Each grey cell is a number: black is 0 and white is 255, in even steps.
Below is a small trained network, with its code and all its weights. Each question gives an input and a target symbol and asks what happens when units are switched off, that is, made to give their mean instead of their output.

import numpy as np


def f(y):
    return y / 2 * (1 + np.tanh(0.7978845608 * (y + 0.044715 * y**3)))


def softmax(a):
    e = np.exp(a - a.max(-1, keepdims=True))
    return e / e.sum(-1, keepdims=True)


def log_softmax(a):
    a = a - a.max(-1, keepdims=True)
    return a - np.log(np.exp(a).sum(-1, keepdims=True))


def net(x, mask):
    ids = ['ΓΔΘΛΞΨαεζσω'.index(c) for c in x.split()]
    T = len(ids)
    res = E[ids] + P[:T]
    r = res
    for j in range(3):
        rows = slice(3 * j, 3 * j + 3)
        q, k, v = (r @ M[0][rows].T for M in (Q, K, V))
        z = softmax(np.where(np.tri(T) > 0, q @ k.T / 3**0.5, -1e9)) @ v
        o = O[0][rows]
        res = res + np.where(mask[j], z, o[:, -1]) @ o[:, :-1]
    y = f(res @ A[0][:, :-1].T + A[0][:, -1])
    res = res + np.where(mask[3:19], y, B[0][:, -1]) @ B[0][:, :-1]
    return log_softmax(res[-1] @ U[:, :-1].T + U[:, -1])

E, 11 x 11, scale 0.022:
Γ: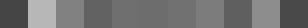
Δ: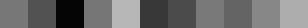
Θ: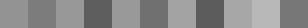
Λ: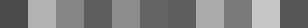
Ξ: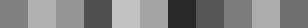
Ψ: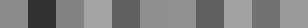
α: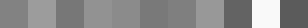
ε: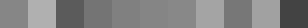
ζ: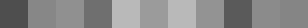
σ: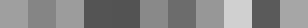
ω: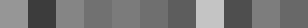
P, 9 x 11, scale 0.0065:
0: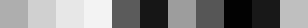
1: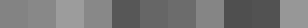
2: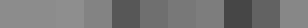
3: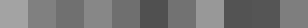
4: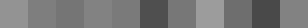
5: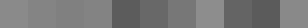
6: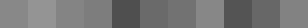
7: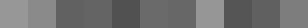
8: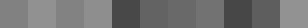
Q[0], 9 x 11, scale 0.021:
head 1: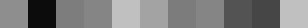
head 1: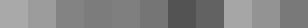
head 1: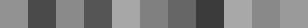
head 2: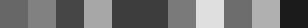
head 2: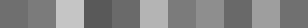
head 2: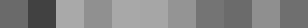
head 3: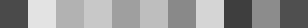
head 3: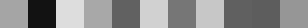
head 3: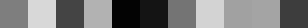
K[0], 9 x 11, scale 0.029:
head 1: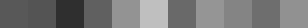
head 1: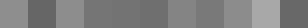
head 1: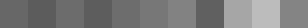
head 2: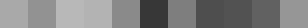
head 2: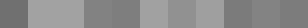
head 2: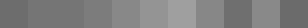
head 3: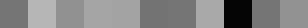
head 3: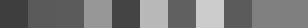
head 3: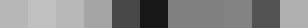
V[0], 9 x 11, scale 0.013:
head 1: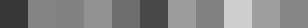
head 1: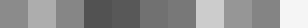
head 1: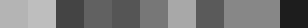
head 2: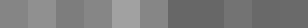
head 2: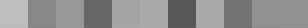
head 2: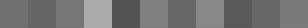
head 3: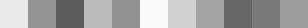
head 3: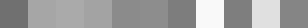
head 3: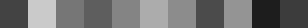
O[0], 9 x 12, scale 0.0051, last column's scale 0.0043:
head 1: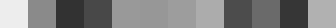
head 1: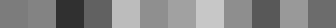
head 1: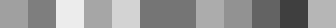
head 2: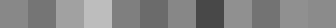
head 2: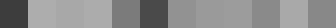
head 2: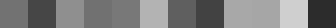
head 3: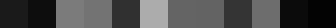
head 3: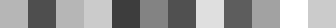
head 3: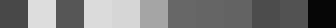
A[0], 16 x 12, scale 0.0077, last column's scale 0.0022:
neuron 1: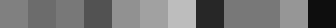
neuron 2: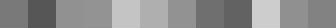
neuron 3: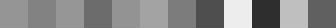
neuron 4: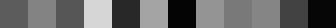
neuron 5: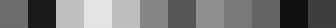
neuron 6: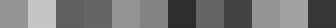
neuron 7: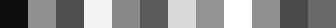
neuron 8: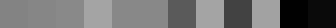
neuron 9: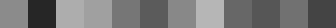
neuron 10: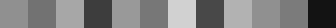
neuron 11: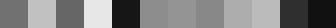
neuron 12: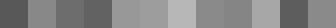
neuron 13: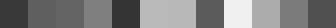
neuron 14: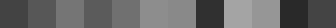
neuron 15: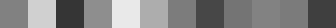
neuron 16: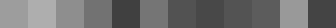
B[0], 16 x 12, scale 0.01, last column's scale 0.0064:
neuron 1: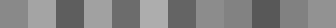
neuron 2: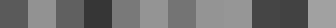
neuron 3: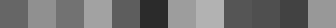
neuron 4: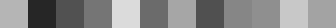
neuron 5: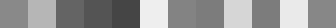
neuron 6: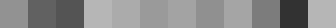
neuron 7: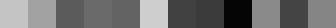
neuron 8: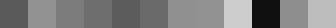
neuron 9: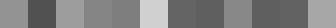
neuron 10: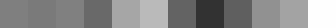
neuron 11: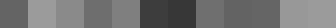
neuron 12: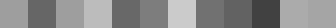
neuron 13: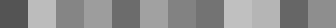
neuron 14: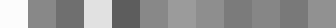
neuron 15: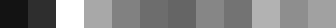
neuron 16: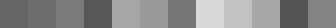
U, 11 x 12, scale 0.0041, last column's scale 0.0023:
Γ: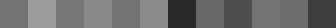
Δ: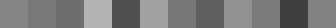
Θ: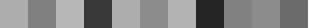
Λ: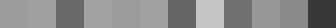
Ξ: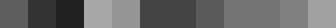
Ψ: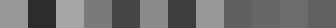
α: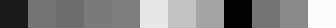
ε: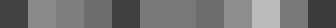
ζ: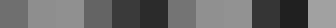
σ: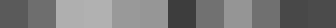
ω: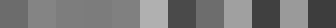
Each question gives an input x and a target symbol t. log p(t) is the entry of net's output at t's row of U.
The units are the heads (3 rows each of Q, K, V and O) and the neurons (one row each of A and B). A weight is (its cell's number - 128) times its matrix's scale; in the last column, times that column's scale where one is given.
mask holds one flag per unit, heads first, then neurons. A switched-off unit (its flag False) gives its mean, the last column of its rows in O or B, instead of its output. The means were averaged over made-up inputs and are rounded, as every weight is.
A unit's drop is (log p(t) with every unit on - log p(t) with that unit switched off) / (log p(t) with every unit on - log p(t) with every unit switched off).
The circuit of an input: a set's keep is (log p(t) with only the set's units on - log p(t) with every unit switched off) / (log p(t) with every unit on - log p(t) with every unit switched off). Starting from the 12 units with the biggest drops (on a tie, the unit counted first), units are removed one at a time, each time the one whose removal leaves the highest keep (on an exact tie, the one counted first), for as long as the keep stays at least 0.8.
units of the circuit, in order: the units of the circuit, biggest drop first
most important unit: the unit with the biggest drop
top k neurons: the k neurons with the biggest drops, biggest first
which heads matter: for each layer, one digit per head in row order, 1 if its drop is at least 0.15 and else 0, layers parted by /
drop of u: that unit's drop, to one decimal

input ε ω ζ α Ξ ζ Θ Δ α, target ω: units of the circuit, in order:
neuron 5; head 1; head 3; neuron 8
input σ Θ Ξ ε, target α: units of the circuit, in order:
head 1; head 3; neuron 15; neuron 12
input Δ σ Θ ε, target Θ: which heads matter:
001
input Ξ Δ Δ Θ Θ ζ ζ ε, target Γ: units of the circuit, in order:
neuron 7; head 2; neuron 11; head 3
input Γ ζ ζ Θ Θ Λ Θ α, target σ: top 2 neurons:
neuron 15; neuron 6
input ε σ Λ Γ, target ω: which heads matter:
101
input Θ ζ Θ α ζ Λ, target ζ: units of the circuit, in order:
neuron 8; head 2; neuron 10; head 1
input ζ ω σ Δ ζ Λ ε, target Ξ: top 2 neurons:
neuron 4; neuron 11
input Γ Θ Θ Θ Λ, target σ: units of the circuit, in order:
head 3; neuron 15
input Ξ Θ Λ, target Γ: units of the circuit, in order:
neuron 7; head 2; head 1; head 3
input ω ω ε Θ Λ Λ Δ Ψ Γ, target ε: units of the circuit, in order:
head 1; head 3; neuron 13; head 2
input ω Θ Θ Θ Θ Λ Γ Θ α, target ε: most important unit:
head 1
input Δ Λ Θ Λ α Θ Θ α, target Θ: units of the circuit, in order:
head 3; neuron 10
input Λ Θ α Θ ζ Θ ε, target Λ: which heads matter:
001
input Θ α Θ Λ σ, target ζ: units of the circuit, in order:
neuron 3
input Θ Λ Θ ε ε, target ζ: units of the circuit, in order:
neuron 8; head 2; neuron 10; head 1
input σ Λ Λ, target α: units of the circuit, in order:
head 1; head 3; neuron 12; neuron 15
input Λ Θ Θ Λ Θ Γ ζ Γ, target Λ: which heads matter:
001
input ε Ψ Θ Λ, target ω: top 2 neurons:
neuron 5; neuron 8
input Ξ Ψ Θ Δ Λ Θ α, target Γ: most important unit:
neuron 7
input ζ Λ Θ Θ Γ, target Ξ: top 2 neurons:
neuron 4; neuron 11
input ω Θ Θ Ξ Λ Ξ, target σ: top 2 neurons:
neuron 15; neuron 6
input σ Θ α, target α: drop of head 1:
1.2
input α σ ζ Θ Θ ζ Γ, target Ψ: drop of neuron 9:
0.1
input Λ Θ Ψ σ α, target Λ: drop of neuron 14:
0.0
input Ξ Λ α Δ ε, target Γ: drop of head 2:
0.3
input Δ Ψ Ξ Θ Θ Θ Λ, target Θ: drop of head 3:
1.0
